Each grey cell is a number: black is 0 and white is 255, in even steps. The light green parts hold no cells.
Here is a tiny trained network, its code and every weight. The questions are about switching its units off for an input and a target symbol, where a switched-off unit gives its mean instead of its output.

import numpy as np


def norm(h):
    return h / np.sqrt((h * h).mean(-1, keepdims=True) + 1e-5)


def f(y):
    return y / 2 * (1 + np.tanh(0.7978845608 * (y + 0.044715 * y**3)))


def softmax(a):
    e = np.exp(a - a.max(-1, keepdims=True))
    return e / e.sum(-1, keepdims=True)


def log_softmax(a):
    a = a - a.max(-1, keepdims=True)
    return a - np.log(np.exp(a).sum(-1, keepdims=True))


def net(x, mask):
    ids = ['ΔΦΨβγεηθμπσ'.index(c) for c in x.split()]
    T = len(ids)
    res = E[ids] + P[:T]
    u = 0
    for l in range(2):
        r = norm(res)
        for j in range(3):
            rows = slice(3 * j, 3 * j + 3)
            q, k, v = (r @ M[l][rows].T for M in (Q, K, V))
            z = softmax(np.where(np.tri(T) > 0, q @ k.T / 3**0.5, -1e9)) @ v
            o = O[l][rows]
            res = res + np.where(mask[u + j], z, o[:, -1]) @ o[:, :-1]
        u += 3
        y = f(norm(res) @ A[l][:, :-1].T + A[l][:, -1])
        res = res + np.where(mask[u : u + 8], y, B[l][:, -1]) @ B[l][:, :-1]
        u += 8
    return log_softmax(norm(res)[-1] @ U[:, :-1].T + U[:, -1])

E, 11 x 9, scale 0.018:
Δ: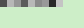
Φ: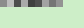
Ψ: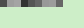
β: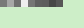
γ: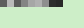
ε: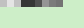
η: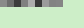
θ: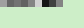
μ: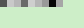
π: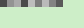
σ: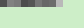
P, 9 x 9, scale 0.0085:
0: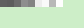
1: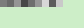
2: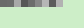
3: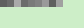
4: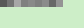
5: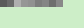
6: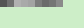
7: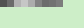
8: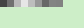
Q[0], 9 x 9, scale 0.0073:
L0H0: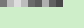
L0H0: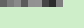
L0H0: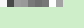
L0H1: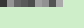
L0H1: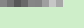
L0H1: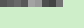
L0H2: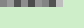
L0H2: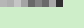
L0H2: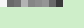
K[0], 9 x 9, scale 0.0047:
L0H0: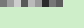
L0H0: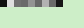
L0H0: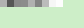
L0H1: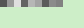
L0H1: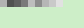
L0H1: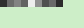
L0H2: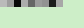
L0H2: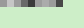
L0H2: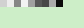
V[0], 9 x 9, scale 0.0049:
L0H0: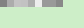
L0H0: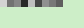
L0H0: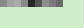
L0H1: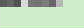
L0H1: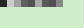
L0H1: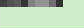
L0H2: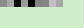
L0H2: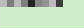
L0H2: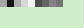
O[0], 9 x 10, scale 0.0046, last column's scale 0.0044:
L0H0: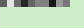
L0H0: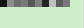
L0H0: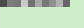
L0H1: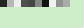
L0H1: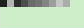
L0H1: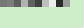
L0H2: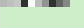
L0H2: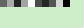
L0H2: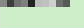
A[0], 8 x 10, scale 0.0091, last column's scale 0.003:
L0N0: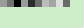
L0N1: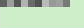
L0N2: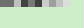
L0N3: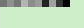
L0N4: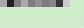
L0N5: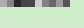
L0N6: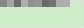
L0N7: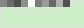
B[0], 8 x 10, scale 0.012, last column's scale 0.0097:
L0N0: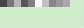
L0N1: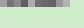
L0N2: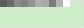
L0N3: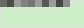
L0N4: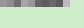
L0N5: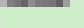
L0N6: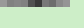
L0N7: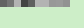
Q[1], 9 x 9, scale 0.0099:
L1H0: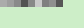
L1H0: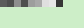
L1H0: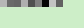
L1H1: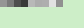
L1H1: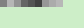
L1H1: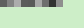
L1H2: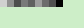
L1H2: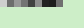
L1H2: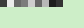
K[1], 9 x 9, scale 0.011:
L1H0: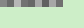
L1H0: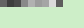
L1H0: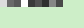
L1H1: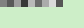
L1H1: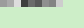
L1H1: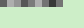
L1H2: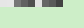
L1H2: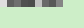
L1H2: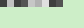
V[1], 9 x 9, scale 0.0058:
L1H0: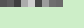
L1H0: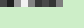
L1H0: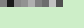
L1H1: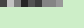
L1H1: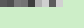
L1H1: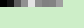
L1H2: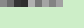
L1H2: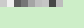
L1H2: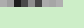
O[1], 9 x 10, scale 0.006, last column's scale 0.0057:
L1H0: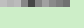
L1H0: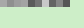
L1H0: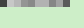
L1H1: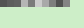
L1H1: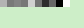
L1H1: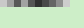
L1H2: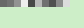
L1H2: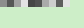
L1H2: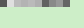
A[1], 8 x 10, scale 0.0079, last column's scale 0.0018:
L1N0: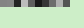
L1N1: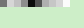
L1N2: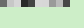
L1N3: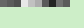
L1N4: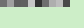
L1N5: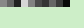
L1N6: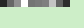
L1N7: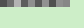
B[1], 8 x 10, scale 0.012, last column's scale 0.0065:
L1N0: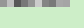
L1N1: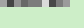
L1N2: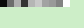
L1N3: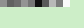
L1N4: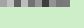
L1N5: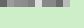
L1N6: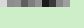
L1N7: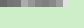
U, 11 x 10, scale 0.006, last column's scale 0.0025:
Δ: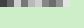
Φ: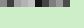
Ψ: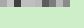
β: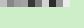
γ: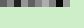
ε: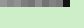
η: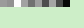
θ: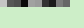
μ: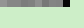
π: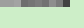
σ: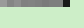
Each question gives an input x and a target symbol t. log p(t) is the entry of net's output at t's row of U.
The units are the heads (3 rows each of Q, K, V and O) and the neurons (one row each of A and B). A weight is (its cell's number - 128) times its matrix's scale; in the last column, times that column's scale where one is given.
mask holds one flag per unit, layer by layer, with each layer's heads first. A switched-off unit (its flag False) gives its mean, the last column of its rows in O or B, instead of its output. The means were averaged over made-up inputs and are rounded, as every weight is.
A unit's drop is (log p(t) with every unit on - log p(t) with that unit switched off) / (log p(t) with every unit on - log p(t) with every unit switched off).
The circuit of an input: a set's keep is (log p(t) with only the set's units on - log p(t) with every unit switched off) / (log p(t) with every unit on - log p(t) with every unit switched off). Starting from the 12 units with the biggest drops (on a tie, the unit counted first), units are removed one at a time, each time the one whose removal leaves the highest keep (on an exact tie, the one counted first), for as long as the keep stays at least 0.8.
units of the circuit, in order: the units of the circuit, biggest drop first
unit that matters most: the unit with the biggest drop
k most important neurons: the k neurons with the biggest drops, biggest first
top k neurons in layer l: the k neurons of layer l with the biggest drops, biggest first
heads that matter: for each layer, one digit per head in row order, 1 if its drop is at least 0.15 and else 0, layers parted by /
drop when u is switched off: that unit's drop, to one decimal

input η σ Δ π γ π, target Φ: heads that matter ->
011 / 010
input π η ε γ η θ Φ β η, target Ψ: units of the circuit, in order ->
(L1H1 L1N0)
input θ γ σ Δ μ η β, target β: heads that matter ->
000 / 110
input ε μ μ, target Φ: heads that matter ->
001 / 110
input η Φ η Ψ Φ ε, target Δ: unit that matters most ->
L1H1
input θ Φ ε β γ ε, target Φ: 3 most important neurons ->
(L0N0 L0N7 L1N2)
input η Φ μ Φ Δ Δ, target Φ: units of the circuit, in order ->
(L0N0 L1H1 L1N3)
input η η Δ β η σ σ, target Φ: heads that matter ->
000 / 110
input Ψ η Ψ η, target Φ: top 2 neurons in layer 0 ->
(L0N0 L0N4)
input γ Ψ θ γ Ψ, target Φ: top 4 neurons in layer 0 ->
(L0N0 L0N2 L0N4 L0N6)
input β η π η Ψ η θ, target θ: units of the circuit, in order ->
(L1H2 L1N2)
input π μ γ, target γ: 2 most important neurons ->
(L0N2 L1N5)
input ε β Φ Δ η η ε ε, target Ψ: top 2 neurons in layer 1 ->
(L1N0 L1N2)
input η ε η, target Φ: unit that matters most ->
L0H1
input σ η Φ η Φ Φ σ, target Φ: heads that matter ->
000 / 010
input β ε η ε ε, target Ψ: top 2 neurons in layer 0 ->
(L0N0 L0N7)
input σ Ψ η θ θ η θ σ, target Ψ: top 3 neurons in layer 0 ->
(L0N0 L0N7 L0N3)
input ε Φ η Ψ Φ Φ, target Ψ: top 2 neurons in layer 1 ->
(L1N0 L1N5)
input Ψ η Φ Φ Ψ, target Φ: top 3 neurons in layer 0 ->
(L0N0 L0N7 L0N2)
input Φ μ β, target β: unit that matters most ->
L0N2
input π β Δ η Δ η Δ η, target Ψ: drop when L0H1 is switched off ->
1.2
